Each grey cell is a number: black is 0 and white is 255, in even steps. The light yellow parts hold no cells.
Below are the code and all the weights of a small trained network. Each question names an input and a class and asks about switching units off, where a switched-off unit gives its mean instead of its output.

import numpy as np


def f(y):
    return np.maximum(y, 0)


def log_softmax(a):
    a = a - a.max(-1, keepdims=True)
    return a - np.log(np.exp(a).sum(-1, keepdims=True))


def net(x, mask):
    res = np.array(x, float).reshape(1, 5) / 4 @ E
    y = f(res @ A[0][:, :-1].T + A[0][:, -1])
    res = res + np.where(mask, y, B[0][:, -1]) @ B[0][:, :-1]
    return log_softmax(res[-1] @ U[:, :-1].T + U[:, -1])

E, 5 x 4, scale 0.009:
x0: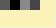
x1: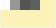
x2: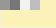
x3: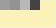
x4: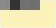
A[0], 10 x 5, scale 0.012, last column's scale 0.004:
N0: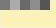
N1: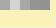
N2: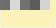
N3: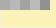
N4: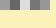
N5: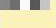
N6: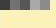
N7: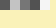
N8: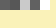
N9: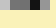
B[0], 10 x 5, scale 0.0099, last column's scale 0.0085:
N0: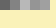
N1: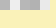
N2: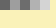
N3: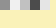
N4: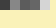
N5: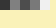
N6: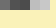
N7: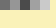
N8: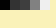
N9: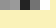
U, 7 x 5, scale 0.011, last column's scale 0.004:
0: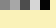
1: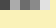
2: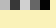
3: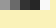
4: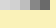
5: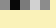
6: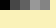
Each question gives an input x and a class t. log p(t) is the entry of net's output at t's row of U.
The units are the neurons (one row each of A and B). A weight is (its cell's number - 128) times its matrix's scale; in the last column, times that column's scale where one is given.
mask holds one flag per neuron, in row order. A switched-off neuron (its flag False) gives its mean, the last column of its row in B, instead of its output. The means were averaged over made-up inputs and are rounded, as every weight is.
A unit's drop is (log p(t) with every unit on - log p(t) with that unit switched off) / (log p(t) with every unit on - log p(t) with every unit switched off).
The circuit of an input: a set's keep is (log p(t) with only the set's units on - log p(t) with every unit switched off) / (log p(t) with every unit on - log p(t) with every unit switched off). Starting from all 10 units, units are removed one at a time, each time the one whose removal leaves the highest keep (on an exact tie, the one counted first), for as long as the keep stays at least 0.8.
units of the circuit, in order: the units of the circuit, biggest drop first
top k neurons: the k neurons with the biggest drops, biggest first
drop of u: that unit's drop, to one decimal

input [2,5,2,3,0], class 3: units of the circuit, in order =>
N9; N2; N1
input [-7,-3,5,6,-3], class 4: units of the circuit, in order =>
N1
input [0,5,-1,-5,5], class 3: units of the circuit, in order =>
N1; N2; N8
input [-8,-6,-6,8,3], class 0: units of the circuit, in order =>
N7; N2; N8
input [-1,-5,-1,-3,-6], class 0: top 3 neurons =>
N8; N5; N4
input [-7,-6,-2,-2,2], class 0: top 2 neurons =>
N8; N6
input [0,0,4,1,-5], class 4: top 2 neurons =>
N1; N3
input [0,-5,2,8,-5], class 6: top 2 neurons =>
N8; N5
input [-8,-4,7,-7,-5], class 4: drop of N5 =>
0.0
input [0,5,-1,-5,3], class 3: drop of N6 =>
0.1
